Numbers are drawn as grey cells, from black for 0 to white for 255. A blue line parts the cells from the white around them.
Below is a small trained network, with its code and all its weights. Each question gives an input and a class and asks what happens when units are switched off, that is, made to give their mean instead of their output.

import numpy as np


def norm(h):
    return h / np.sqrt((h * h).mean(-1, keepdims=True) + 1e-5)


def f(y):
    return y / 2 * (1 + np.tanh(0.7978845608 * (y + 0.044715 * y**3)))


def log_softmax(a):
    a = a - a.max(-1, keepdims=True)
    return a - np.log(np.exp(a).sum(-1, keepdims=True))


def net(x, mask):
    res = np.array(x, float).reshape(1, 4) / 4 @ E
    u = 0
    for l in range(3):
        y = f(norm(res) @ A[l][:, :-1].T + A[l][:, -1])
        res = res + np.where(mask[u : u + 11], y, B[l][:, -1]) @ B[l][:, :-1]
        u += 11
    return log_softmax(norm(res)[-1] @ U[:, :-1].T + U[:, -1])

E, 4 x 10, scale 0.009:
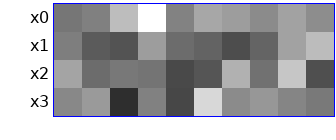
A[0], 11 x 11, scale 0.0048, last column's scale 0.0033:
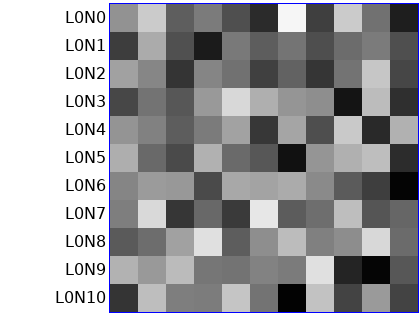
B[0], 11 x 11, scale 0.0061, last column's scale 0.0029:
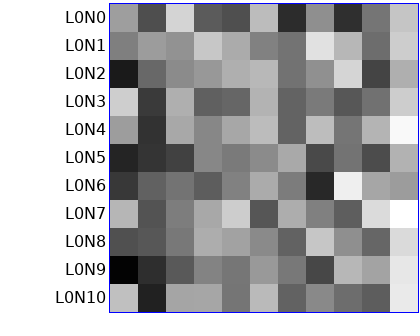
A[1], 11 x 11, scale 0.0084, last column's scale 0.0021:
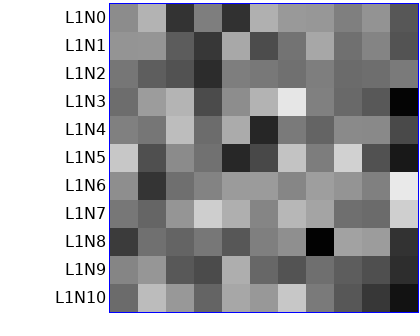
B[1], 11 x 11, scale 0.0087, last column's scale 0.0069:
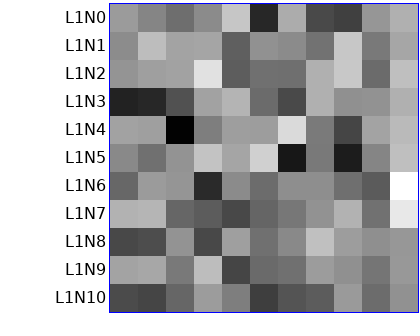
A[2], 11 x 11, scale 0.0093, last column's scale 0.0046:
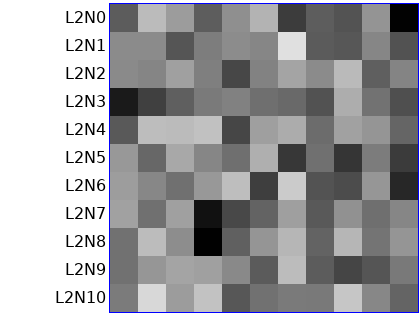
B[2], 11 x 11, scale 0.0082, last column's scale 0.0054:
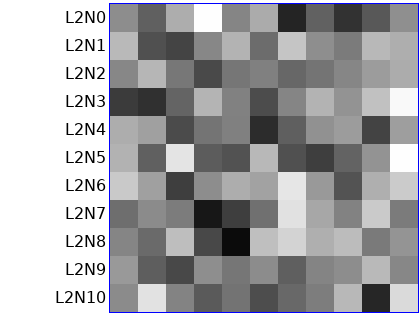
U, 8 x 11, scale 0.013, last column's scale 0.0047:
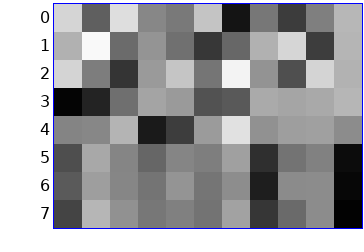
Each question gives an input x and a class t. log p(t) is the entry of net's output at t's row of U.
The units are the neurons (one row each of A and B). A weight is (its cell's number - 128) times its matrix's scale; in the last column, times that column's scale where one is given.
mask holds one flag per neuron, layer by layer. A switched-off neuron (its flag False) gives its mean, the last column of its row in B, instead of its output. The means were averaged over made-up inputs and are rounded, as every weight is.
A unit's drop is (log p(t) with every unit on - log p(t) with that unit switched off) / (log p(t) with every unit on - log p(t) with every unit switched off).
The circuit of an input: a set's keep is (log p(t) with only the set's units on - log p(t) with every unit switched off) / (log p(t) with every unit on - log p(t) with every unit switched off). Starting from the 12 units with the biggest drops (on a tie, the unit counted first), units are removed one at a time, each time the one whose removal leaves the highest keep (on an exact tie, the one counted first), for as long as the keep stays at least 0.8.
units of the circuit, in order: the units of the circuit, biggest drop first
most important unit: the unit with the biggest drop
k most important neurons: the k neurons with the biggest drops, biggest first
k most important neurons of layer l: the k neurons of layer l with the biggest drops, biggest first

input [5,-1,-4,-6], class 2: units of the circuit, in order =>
[L1N4; L2N6]
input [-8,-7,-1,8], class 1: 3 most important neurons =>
[L1N2; L1N1; L1N9]
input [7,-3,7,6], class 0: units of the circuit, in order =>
[L1N5]
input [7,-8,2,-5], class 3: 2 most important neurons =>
[L1N3; L1N10]
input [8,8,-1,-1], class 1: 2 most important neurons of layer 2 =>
[L2N10; L2N4]
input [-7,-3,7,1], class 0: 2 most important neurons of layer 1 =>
[L1N5; L1N7]
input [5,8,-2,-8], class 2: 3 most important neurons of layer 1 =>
[L1N4; L1N3; L1N2]
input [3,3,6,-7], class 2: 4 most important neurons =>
[L1N4; L0N10; L2N6; L0N3]
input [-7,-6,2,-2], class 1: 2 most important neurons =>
[L1N2; L1N1]
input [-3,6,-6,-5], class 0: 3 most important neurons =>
[L0N10; L0N9; L1N3]
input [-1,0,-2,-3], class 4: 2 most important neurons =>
[L0N10; L1N5]
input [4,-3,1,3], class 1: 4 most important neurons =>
[L0N4; L2N10; L0N3; L0N10]
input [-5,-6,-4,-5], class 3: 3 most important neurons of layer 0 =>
[L0N7; L0N9; L0N6]
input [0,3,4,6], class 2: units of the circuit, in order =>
[L1N0]
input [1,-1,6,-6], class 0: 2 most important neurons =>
[L1N5; L0N0]
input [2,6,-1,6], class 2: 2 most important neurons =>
[L1N0; L0N9]
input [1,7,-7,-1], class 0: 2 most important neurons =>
[L0N10; L0N3]
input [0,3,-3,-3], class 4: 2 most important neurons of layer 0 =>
[L0N10; L0N0]
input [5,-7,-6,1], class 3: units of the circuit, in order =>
[L1N3; L1N10]
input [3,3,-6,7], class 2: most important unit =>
L1N0
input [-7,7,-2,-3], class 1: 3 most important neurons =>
[L1N2; L0N9; L1N9]
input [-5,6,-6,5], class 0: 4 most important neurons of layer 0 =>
[L0N9; L0N10; L0N3; L0N6]
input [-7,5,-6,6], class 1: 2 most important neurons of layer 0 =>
[L0N4; L0N0]
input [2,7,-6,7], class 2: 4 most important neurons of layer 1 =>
[L1N5; L1N0; L1N3; L1N2]
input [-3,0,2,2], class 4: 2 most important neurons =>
[L0N7; L0N1]
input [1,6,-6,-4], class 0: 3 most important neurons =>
[L0N10; L0N9; L0N3]
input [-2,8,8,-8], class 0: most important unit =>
L1N5
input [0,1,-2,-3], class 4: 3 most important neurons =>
[L0N10; L1N5; L1N0]
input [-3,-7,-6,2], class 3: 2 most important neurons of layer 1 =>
[L1N3; L1N5]
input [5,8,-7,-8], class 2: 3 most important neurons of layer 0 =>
[L0N9; L0N0; L0N4]
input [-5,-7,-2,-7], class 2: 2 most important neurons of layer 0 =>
[L0N2; L0N5]
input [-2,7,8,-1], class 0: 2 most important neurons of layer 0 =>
[L0N9; L0N0]
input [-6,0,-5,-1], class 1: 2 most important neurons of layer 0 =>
[L0N4; L0N0]
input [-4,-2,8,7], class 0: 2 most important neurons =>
[L1N5; L0N0]
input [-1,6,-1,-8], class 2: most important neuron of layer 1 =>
[L1N4]
